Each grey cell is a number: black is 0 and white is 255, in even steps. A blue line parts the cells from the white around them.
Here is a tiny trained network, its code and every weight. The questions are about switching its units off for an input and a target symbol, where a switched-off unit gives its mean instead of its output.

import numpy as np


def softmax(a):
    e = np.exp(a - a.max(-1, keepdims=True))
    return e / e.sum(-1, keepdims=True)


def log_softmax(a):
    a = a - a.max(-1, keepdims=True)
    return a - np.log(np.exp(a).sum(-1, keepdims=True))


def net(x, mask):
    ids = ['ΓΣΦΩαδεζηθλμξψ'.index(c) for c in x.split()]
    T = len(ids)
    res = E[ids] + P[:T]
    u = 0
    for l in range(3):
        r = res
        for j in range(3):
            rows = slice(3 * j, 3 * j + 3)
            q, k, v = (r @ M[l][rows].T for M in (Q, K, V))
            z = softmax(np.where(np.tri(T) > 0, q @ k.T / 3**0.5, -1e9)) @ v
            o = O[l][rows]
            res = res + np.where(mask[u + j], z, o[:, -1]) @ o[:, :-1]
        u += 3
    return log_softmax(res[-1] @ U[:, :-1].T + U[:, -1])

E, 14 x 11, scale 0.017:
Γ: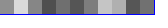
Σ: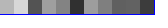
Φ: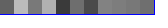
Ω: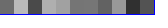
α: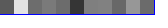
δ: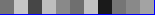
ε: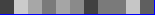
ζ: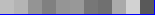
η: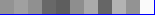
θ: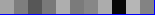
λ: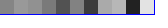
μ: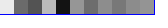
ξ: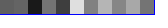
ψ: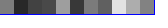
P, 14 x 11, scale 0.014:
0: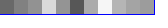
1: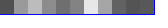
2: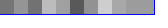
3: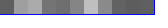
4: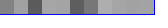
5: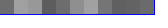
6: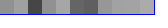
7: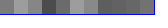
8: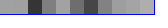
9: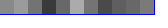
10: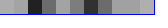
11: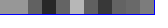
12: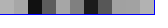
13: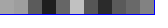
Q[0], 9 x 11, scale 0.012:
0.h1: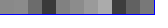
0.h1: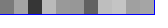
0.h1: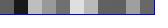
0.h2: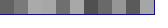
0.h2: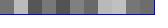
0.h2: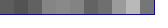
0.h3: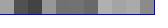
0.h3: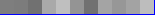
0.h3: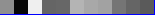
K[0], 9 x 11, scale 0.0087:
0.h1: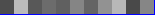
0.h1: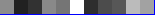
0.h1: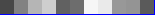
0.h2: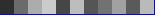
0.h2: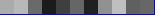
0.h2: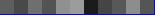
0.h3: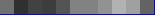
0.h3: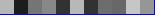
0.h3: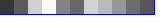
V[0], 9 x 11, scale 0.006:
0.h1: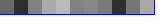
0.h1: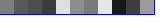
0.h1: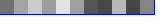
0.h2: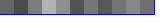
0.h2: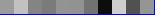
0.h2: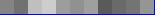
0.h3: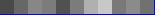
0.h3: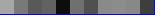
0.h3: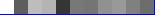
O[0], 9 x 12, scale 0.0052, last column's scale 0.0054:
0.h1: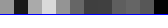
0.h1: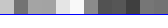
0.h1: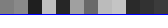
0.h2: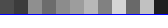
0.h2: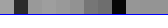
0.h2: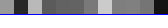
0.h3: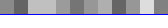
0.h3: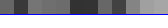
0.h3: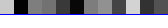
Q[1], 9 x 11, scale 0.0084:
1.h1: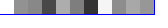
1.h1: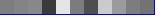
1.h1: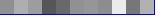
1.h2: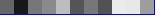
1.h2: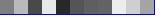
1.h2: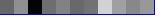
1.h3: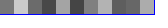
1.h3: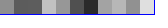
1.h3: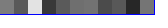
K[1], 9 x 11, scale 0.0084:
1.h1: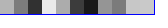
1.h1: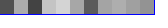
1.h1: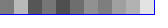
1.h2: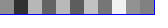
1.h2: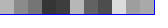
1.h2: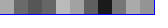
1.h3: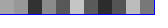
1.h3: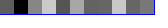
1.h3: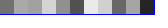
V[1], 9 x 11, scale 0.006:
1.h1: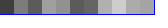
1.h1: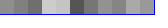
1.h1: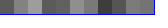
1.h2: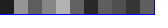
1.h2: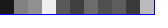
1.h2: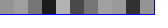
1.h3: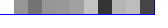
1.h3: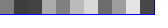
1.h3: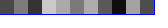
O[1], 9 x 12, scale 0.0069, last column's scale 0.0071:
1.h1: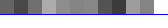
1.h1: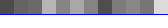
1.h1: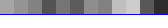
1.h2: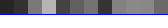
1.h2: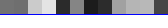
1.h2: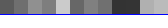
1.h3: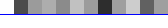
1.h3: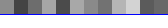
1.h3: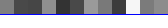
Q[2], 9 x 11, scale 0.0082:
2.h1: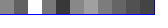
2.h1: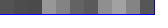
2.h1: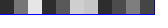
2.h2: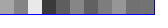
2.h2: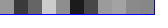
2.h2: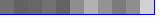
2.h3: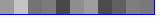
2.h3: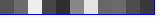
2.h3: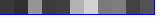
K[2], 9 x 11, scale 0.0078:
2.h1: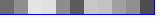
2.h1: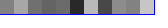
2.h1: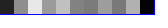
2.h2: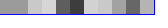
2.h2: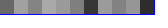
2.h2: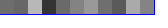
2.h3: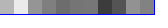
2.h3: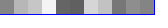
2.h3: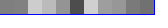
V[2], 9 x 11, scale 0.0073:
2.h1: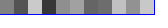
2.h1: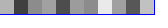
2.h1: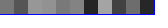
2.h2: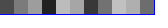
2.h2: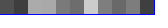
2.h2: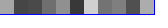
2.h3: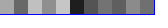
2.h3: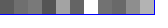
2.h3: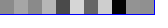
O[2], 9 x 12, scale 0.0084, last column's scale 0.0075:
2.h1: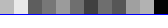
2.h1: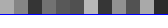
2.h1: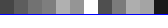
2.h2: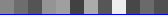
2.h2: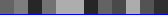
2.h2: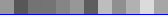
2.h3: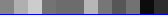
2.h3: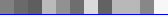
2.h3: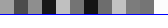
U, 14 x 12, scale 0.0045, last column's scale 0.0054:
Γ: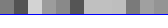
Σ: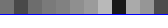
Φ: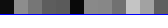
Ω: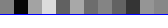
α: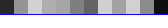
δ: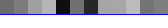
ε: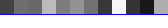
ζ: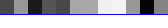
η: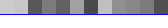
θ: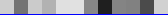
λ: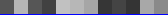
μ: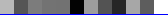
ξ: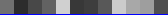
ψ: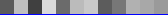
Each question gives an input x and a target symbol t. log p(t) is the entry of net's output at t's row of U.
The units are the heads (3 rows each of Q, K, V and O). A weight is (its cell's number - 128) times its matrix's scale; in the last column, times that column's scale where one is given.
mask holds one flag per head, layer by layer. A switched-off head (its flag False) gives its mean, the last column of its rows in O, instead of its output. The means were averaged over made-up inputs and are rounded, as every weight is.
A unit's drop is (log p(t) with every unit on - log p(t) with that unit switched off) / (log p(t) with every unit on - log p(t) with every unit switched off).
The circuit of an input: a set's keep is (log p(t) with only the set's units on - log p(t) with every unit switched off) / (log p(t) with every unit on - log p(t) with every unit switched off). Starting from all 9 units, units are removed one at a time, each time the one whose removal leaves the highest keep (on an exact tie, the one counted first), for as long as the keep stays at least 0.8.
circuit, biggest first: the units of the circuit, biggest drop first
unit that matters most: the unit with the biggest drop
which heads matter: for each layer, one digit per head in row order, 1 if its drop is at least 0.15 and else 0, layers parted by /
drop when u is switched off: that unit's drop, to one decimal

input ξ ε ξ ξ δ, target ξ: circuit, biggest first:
[2.h3]
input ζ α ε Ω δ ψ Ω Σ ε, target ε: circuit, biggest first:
[0.h1 2.h2 0.h3 1.h2]
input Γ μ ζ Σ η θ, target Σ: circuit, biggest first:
[2.h2 1.h3]
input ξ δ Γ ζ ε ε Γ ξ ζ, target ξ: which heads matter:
001 / 000 / 001
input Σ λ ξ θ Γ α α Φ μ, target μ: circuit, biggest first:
[0.h3 2.h3]
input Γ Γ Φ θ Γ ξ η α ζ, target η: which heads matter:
101 / 000 / 100
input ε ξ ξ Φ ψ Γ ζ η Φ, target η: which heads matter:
000 / 000 / 100
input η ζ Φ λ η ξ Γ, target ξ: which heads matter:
100 / 000 / 001
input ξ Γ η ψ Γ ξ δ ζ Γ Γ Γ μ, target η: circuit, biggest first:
[1.h1 2.h3 1.h2]
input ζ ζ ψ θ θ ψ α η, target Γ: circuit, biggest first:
[1.h1 2.h2]
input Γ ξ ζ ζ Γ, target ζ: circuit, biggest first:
[1.h2 0.h1]
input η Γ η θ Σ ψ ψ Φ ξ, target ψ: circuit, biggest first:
[2.h3 0.h2]
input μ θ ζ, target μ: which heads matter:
001 / 000 / 100
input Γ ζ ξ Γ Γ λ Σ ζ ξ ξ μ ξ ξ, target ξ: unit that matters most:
2.h3
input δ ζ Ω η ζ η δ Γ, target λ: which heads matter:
111 / 011 / 000
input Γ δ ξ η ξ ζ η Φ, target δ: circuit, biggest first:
[1.h2 0.h1]
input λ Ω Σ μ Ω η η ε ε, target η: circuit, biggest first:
[2.h1 1.h2]
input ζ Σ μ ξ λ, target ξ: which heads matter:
000 / 000 / 101
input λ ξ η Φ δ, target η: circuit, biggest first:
[2.h1 1.h2 1.h1]
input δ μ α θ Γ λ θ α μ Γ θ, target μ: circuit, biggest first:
[0.h3 2.h3]
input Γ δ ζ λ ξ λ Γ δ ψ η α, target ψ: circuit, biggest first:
[2.h3]
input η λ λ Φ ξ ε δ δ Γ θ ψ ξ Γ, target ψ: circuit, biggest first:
[2.h3 0.h3 1.h2]
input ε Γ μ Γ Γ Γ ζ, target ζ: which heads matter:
101 / 010 / 000
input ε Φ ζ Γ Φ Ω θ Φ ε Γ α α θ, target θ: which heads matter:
100 / 000 / 000
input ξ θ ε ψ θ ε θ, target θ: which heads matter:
101 / 000 / 000
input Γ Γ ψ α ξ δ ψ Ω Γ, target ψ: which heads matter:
000 / 000 / 001
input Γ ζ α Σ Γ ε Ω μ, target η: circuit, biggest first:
[1.h1 1.h2 2.h3]
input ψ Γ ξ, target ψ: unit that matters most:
1.h3
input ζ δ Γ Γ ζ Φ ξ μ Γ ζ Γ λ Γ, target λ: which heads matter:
000 / 001 / 000
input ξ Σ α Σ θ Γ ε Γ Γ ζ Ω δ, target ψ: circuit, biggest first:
[2.h3 1.h3 0.h3]
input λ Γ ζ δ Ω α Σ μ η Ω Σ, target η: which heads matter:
100 / 000 / 100
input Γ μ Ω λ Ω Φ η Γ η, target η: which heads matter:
000 / 000 / 100
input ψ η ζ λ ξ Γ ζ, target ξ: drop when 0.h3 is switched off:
0.1
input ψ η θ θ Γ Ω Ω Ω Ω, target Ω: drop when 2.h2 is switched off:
0.1
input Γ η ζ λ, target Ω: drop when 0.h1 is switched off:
0.2
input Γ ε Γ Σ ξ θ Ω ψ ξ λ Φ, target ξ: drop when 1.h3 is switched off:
0.1
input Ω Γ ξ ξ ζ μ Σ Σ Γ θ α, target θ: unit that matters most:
0.h1
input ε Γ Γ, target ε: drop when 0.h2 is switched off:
-0.1
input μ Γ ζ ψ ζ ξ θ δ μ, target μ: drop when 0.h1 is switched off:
0.2
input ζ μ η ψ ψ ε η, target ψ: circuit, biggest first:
[2.h3]
